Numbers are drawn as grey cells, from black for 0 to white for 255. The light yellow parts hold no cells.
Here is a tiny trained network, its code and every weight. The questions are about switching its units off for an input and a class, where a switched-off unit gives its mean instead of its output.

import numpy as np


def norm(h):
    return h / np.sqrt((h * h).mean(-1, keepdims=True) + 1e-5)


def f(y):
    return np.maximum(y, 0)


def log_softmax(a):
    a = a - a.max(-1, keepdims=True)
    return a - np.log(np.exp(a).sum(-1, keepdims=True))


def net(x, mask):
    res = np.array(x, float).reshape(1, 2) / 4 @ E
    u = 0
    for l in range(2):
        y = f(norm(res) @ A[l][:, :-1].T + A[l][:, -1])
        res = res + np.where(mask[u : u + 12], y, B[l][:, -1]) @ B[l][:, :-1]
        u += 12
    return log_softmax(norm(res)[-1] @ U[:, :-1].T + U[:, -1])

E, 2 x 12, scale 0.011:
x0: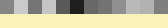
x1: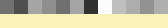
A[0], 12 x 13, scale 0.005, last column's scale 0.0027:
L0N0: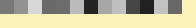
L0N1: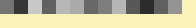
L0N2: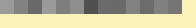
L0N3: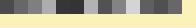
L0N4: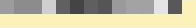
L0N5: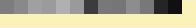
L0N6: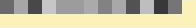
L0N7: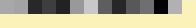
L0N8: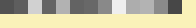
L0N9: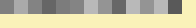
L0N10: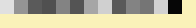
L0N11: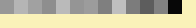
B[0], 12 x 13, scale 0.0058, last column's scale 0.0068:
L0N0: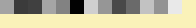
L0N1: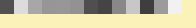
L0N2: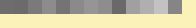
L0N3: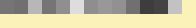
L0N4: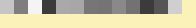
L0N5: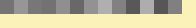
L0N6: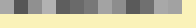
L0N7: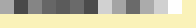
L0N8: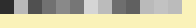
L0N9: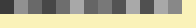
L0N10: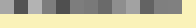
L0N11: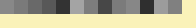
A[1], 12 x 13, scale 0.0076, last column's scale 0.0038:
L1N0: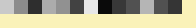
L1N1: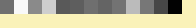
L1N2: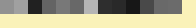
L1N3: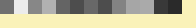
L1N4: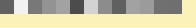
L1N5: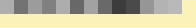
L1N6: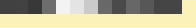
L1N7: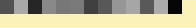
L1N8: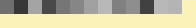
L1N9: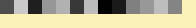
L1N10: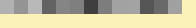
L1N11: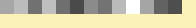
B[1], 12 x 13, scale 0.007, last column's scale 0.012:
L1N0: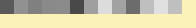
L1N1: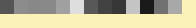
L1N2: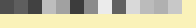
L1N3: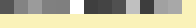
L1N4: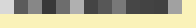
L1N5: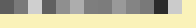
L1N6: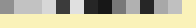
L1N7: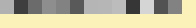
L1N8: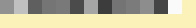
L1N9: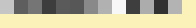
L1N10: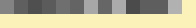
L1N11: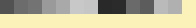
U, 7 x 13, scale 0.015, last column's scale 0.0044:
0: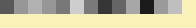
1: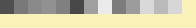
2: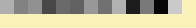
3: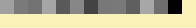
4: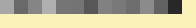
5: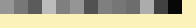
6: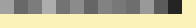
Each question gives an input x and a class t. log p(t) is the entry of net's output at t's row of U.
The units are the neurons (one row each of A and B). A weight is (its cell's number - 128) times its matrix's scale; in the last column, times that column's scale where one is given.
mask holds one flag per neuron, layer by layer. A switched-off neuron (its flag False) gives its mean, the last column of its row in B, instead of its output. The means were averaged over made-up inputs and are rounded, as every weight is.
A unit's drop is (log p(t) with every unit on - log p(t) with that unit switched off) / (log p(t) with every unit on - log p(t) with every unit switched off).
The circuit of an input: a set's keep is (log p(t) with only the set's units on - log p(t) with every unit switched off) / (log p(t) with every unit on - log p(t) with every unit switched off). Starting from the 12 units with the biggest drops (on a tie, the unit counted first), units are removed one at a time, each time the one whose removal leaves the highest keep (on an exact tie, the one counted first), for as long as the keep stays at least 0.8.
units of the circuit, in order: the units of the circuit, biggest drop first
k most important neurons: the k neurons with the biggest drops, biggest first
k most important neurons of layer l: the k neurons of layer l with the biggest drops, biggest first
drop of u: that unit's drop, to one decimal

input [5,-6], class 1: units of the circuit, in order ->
L1N0
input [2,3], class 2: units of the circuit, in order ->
L1N2, L1N6
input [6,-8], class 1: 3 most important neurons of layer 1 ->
L1N0, L1N2, L1N9
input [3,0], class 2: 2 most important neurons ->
L0N4, L0N1
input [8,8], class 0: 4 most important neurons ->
L0N7, L1N11, L1N2, L1N0
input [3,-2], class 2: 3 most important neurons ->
L0N1, L0N4, L0N3
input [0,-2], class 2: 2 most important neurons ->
L0N7, L1N2
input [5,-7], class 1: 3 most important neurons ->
L1N0, L1N2, L0N1
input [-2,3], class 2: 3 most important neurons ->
L0N7, L0N0, L1N2
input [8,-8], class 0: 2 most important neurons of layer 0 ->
L0N0, L0N3
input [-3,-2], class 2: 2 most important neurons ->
L0N7, L1N6
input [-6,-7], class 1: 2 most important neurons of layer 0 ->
L0N3, L0N4
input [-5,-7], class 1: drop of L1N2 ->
0.9
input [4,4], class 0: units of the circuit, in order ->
L1N11
